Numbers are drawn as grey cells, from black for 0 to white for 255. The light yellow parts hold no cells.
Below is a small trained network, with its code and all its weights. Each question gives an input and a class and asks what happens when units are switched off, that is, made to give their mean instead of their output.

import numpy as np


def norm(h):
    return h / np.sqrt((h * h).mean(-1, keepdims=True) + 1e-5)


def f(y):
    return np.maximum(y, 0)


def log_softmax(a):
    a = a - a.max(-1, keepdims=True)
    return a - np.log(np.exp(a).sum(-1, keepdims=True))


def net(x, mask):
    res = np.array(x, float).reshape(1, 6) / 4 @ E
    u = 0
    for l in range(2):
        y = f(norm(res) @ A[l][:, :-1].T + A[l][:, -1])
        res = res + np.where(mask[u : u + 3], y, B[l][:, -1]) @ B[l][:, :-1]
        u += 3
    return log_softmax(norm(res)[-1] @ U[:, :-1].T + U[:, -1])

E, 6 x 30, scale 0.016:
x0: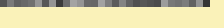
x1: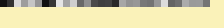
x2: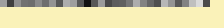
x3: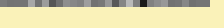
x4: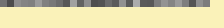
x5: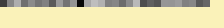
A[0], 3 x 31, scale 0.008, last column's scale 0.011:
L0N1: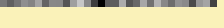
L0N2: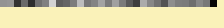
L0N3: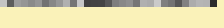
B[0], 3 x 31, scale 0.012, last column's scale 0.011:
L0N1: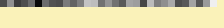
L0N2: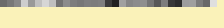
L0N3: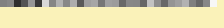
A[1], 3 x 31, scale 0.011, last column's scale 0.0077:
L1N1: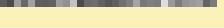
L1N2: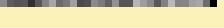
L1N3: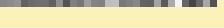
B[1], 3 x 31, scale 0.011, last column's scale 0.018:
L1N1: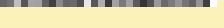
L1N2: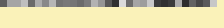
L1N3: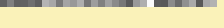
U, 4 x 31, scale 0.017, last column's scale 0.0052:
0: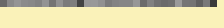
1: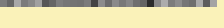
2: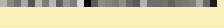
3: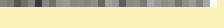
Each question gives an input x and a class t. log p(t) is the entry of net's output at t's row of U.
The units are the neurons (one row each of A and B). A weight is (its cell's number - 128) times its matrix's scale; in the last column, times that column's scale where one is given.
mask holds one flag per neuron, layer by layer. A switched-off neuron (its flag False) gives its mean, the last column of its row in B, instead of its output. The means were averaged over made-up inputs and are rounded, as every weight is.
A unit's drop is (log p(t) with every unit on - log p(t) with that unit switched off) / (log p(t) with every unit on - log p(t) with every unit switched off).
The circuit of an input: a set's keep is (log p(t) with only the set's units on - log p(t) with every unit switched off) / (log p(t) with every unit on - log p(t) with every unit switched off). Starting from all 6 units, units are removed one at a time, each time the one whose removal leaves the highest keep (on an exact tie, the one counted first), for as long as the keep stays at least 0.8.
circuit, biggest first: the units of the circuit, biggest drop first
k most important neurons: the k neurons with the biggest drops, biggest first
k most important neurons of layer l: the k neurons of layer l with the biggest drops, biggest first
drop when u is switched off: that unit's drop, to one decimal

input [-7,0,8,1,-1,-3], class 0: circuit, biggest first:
[L1N2]
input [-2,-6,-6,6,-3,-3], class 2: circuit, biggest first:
[L0N1; L1N1; L0N3]
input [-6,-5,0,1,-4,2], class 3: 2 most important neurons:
[L1N1; L1N2]
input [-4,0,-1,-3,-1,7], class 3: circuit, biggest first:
[L0N2; L1N3]
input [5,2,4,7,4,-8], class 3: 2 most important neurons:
[L0N1; L0N3]
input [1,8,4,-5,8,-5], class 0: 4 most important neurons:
[L0N1; L0N3; L1N2; L1N1]
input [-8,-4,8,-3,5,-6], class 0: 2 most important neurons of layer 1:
[L1N2; L1N3]
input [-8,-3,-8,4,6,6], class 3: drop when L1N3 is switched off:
0.4
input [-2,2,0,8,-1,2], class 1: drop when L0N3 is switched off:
0.1
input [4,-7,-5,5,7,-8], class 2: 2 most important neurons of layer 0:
[L0N2; L0N3]
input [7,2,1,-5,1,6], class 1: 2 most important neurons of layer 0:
[L0N3; L0N1]
